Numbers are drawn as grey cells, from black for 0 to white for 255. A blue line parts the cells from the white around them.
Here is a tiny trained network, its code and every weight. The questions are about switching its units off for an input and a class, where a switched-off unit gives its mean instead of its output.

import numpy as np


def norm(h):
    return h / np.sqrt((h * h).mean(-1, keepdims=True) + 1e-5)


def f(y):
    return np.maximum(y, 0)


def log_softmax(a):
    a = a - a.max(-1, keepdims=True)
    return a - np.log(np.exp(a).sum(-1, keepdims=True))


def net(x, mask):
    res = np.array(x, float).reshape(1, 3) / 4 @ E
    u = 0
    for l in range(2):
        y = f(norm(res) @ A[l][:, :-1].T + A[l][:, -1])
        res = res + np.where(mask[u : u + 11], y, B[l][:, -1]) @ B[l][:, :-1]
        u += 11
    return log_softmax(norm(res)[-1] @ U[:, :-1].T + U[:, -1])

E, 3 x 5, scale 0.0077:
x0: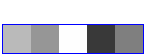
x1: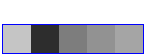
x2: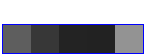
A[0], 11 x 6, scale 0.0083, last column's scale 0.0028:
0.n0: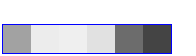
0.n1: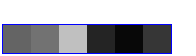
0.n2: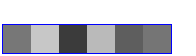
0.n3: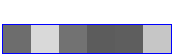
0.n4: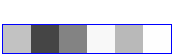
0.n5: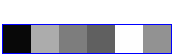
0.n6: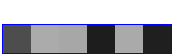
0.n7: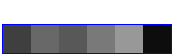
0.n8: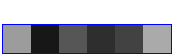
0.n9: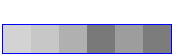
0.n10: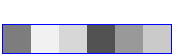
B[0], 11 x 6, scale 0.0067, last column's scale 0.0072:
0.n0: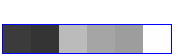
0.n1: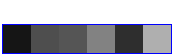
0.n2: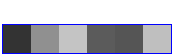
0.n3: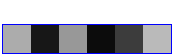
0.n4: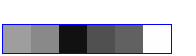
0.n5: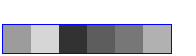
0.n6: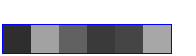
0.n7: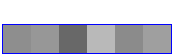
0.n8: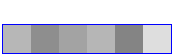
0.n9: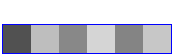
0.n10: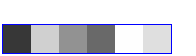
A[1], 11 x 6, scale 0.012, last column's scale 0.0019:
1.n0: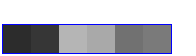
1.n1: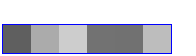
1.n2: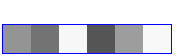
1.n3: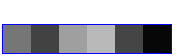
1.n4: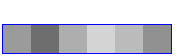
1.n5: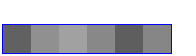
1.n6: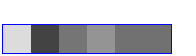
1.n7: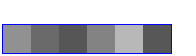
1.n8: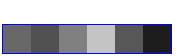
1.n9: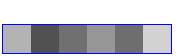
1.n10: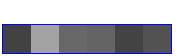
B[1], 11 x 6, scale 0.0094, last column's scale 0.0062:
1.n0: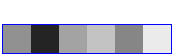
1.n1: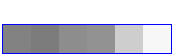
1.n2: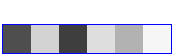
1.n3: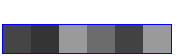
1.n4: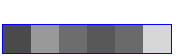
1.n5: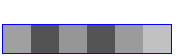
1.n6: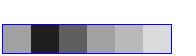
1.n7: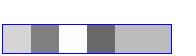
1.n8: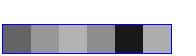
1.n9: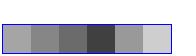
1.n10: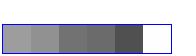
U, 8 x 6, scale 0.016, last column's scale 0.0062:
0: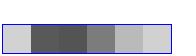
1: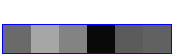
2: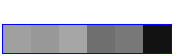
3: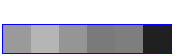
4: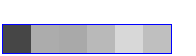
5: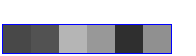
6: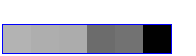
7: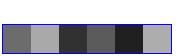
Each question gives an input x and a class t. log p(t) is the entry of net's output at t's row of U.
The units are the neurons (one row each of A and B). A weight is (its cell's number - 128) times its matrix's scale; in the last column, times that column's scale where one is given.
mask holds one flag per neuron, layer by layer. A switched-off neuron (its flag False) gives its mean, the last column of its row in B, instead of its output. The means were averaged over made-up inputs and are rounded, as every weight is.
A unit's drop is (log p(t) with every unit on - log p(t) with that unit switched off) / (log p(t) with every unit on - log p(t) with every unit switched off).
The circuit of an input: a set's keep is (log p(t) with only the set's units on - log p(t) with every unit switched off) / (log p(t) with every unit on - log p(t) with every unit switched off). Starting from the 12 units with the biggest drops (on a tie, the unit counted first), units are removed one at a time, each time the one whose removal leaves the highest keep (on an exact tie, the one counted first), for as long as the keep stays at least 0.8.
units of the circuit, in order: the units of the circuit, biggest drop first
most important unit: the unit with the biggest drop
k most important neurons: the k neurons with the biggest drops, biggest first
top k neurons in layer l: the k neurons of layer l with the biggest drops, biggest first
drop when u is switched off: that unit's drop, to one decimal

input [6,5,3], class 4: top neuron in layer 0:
[0.n4]
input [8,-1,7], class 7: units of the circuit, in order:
[0.n1, 1.n7]
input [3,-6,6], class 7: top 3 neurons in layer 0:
[0.n1, 0.n5, 0.n0]
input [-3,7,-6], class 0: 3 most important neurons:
[0.n4, 1.n6, 0.n1]
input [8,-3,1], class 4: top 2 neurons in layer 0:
[0.n10, 0.n4]
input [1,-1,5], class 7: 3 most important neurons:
[0.n6, 0.n10, 1.n7]
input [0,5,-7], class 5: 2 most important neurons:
[0.n0, 0.n4]
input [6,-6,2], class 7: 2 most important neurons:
[0.n6, 0.n1]
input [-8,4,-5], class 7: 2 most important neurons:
[0.n4, 0.n2]
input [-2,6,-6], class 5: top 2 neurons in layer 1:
[1.n8, 1.n3]
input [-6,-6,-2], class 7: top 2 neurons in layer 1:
[1.n10, 1.n7]
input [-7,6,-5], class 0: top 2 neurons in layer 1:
[1.n7, 1.n6]
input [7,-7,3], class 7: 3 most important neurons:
[0.n6, 0.n1, 1.n7]
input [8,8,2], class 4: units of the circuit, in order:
[1.n2]
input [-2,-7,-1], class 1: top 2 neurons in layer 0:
[0.n5, 0.n3]
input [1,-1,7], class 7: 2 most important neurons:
[0.n6, 0.n10]
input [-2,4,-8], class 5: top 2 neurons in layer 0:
[0.n0, 0.n4]
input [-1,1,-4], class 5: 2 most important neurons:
[0.n0, 0.n4]
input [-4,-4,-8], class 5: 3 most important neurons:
[0.n0, 1.n0, 1.n3]
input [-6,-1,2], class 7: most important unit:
0.n0
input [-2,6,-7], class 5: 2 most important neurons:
[0.n0, 1.n8]
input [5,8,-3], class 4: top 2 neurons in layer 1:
[1.n2, 1.n4]
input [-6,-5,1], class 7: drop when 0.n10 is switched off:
0.1
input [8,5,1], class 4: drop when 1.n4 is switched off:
0.0
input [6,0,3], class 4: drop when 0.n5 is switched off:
0.1
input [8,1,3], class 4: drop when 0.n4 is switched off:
0.1
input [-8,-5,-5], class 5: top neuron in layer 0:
[0.n2]
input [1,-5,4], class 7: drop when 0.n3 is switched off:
-0.1
